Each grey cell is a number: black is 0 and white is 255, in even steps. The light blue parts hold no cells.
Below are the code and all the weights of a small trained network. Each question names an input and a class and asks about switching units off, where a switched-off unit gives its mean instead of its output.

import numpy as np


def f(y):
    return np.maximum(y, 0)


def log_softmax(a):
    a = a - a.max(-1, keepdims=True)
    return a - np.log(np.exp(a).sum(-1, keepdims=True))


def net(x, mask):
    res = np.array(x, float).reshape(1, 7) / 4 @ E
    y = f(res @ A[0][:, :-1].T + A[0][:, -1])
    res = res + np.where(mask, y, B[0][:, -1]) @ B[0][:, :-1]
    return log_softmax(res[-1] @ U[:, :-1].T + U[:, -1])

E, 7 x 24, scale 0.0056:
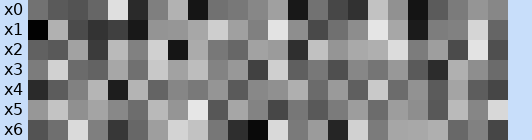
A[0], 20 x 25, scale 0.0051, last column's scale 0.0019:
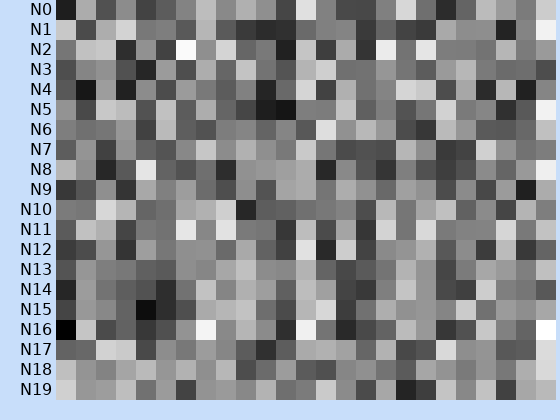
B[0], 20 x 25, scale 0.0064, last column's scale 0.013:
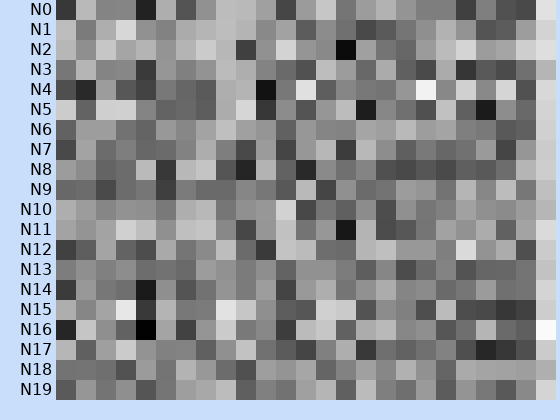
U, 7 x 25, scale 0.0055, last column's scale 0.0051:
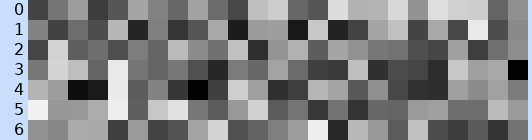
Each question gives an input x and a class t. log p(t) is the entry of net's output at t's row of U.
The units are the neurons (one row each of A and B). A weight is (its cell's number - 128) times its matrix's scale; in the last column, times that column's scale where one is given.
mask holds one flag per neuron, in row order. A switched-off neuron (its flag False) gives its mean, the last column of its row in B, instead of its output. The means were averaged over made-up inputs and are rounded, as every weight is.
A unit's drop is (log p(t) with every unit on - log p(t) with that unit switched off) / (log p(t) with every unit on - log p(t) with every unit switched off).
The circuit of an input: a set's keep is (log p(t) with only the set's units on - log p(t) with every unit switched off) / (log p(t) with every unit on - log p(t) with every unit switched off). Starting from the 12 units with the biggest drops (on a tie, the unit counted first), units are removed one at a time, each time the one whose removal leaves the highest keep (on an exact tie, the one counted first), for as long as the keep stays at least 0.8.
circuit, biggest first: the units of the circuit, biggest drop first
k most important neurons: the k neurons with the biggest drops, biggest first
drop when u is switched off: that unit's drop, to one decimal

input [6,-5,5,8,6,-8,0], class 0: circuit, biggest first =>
N12
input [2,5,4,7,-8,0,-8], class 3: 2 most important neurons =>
N8, N1
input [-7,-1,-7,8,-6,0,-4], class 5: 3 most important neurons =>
N16, N0, N14
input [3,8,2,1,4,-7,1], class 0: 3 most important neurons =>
N4, N12, N9
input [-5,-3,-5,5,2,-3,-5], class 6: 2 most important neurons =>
N2, N11
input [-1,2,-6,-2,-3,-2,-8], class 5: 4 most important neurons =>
N16, N0, N14, N9
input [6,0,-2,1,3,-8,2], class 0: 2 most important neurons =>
N4, N12
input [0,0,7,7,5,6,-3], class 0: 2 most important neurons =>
N8, N1
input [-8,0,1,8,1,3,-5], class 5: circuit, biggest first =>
N16, N0
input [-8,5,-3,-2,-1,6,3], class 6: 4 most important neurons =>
N15, N17, N7, N8
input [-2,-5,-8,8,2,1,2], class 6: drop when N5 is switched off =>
0.3
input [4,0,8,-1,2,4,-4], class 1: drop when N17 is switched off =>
-0.1
